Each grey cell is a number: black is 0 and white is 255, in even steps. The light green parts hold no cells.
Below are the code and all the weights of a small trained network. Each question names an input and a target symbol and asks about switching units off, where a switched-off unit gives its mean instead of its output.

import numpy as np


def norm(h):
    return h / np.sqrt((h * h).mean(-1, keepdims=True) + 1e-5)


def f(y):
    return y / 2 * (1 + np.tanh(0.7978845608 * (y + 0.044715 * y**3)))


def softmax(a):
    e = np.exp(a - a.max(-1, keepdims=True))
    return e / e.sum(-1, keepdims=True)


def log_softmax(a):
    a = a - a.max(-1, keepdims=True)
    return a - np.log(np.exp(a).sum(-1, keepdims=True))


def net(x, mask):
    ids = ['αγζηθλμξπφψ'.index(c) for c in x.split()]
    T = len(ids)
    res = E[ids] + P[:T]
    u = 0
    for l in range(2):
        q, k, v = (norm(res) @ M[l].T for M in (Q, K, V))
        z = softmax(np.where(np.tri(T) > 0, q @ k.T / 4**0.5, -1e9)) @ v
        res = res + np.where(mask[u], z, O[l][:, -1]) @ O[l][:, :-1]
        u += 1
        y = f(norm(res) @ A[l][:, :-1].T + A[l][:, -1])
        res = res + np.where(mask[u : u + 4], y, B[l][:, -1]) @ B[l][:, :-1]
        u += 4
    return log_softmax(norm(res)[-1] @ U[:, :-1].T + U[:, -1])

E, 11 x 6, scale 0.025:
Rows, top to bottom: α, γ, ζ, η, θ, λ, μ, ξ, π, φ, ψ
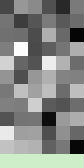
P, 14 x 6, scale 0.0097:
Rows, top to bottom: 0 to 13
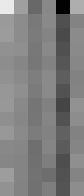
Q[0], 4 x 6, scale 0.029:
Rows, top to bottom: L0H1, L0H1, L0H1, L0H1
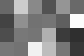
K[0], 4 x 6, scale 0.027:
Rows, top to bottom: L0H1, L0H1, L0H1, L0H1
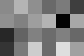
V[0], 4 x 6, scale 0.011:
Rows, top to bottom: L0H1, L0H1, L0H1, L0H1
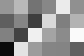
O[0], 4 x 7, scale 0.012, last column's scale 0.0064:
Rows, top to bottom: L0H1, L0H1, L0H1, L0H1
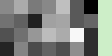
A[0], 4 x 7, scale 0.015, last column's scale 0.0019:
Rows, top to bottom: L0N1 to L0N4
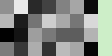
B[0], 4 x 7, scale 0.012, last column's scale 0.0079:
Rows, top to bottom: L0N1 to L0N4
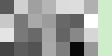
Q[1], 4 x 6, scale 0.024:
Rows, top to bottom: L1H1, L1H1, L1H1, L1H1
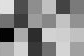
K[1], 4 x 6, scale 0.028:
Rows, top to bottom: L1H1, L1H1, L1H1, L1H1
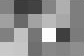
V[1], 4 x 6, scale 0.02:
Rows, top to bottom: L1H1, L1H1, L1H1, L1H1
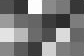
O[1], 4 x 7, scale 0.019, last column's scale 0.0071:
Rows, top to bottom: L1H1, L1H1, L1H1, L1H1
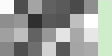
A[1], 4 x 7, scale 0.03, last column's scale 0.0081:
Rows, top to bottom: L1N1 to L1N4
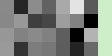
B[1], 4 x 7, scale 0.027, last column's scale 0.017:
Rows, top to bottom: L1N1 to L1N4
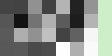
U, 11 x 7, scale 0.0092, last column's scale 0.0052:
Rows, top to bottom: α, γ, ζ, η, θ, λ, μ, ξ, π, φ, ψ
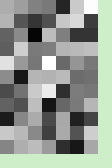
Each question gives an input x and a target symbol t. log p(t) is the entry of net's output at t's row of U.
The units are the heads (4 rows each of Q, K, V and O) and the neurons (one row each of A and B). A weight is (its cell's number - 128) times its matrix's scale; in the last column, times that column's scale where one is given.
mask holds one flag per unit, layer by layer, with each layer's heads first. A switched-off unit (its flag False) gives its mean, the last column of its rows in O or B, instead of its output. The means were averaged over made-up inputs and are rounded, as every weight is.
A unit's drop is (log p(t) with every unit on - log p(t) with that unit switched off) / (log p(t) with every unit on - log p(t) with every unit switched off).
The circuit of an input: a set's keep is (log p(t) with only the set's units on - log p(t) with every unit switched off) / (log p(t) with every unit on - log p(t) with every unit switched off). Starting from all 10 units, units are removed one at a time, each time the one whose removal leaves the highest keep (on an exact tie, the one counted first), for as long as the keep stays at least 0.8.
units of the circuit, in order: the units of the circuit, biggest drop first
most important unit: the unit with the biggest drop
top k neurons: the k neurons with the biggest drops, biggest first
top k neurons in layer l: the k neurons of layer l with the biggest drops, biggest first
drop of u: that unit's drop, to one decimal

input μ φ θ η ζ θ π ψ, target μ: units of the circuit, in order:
[L0H1, L1H1, L0N4]
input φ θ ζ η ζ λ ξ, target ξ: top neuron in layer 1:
[L1N1]
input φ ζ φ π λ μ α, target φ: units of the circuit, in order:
[L0H1, L1H1, L0N3]
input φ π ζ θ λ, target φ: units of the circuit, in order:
[L0H1, L1H1]
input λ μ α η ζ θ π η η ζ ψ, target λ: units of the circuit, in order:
[L1H1, L0N4, L1N4, L0H1]
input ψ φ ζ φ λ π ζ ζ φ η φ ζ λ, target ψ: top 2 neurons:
[L1N4, L0N4]
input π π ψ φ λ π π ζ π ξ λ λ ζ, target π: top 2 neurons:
[L1N4, L1N3]
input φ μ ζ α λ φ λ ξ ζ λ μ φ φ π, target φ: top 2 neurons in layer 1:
[L1N4, L1N2]
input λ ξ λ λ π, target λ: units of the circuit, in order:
[L0H1, L1H1]
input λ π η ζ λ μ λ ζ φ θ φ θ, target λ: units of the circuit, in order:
[L1H1, L1N4, L0N4, L0H1]
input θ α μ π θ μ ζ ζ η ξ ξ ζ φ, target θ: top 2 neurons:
[L0N4, L1N4]
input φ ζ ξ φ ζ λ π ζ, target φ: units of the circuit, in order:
[L1H1, L0H1, L0N4]
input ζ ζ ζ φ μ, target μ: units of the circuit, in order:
[L1H1, L0H1]
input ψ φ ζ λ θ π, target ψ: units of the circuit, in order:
[L1N4]
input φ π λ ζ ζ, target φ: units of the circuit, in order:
[L1H1, L0H1]
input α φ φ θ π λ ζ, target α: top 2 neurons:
[L0N3, L0N4]
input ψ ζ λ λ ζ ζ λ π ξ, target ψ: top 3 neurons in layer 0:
[L0N4, L0N3, L0N1]
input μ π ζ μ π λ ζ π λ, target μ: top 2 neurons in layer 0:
[L0N3, L0N4]
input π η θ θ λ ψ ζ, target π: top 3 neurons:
[L1N4, L0N4, L1N3]
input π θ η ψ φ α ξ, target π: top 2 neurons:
[L1N4, L0N1]
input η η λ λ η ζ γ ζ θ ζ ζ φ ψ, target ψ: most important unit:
L0H1
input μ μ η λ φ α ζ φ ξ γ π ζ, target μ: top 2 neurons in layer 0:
[L0N3, L0N4]
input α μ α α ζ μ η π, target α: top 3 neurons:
[L0N4, L1N4, L0N3]
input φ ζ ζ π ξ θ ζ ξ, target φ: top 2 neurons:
[L1N4, L0N4]
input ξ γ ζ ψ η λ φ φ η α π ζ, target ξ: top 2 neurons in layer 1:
[L1N4, L1N2]
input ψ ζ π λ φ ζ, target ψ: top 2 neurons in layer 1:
[L1N4, L1N3]
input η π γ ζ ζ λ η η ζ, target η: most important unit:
L0N1
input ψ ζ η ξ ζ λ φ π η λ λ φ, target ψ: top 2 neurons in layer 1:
[L1N4, L1N2]
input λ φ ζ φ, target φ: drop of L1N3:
0.2
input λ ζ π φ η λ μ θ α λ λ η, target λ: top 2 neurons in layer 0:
[L0N3, L0N1]
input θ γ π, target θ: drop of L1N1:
0.1
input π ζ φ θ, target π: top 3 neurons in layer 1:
[L1N4, L1N3, L1N2]
